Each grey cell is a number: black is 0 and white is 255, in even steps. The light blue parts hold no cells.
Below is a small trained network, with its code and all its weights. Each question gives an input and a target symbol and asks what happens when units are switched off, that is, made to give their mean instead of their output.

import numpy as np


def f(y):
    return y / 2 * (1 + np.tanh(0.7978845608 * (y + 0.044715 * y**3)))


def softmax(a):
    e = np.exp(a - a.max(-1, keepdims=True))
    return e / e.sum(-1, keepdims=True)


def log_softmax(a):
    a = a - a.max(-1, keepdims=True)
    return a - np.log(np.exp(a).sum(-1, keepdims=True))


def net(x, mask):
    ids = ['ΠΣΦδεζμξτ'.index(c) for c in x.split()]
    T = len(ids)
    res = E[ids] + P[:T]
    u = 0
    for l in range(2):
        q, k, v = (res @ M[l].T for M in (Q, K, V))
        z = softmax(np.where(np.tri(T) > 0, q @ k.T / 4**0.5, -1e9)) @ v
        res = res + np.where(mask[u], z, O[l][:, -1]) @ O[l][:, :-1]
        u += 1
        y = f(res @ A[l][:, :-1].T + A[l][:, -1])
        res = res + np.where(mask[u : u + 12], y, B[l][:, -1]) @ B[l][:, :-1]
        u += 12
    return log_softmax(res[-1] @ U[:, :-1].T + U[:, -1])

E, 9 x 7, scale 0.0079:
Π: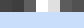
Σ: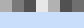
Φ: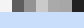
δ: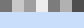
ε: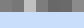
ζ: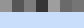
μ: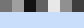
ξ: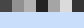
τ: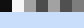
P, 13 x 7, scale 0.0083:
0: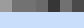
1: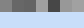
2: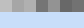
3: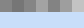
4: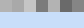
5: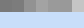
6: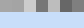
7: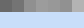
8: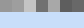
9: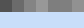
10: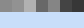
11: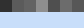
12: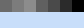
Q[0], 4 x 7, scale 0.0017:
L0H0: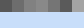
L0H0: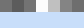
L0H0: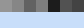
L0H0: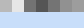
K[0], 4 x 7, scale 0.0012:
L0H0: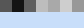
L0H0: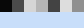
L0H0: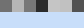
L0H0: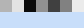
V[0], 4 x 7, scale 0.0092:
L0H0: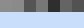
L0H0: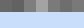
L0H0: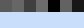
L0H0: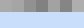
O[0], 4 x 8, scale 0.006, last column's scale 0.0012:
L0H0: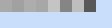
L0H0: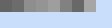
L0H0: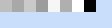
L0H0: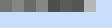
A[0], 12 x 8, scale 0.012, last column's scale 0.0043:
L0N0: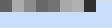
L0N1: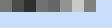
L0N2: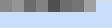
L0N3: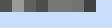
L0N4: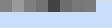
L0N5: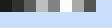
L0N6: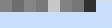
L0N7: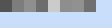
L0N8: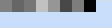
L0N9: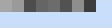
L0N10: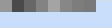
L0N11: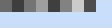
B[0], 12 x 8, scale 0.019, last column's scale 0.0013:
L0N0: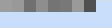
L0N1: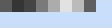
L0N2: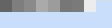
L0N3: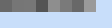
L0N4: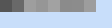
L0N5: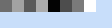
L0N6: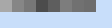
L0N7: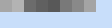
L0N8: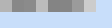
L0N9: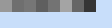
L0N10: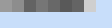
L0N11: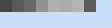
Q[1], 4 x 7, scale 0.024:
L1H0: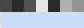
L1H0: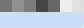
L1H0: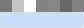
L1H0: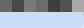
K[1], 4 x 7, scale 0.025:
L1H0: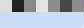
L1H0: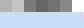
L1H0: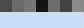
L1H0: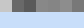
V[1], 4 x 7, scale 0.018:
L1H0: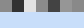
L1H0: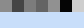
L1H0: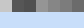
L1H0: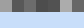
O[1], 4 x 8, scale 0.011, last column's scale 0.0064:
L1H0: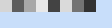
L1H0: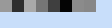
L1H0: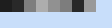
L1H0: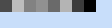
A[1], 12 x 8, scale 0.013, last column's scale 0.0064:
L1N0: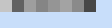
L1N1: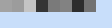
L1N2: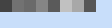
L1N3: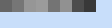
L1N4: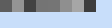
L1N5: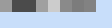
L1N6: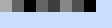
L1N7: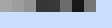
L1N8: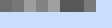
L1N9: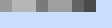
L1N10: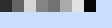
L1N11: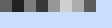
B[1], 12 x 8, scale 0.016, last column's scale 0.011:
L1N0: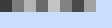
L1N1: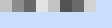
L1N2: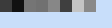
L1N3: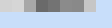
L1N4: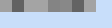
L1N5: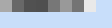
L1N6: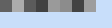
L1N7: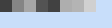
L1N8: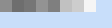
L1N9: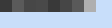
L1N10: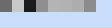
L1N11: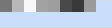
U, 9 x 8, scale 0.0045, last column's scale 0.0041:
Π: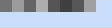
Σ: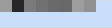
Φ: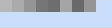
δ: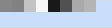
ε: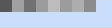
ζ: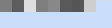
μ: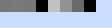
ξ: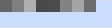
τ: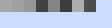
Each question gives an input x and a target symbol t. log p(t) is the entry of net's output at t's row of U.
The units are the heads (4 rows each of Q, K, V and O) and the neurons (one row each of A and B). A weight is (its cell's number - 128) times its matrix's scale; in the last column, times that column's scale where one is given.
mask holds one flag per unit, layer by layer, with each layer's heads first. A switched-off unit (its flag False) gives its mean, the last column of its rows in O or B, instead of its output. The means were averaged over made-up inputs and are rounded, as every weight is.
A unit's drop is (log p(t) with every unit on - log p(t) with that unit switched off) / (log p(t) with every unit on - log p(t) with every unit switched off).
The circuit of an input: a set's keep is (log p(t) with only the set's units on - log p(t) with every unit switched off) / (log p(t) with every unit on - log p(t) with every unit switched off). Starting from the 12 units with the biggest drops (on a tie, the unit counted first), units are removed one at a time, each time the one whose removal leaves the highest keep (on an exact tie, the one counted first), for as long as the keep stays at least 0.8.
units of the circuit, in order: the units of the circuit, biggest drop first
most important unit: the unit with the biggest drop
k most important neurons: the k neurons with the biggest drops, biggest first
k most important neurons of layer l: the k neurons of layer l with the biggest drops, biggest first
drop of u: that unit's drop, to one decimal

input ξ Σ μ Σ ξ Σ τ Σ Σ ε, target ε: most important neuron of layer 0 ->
(L0N11)
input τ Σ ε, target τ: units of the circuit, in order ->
(L1H0; L0H0)
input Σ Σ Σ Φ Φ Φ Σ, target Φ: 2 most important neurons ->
(L0N8; L1N3)
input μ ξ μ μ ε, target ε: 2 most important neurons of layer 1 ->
(L1N8; L1N1)
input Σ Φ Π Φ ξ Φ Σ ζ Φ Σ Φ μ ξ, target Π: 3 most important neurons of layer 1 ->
(L1N9; L1N1; L1N8)
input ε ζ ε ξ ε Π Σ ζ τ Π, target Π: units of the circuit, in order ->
(L0N5; L1N6)
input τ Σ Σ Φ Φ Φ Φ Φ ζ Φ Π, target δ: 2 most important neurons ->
(L0N8; L0N5)
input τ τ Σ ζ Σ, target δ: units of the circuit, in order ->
(L0H0; L1H0; L0N8; L1N5)
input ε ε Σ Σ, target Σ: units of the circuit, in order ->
(L1H0; L1N5; L0N8; L1N3)
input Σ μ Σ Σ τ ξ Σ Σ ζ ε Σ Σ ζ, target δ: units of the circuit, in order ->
(L1H0; L1N1; L1N5; L1N7)
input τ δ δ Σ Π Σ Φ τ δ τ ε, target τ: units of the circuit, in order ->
(L0N3; L1H0; L0H0)
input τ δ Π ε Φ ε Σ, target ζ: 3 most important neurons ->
(L0N8; L1N0; L0N5)
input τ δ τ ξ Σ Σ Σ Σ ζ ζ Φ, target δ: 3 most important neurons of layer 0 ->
(L0N5; L0N3; L0N8)
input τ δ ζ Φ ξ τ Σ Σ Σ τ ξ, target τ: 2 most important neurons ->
(L0N3; L0N5)
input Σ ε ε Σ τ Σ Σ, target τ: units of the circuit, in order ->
(L1H0)
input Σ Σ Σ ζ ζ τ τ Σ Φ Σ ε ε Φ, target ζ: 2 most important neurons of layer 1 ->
(L1N0; L1N8)
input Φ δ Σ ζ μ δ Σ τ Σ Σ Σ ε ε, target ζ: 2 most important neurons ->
(L1N0; L0N4)
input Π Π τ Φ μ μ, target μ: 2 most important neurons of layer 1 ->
(L1N6; L1N1)
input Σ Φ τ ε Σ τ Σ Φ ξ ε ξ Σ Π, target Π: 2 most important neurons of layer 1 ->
(L1N9; L1N8)
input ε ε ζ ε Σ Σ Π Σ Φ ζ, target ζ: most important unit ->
L1N11
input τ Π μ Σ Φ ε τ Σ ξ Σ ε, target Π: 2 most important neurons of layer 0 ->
(L0N3; L0N5)
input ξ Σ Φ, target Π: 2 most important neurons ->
(L1N9; L1N1)
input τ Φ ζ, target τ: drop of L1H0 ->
1.1
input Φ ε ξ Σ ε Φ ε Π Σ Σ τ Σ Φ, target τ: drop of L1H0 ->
1.3
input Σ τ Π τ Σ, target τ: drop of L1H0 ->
1.2
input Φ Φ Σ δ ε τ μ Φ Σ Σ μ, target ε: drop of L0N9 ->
0.0
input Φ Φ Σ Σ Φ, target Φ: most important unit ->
L1H0
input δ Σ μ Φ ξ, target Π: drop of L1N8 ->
0.1
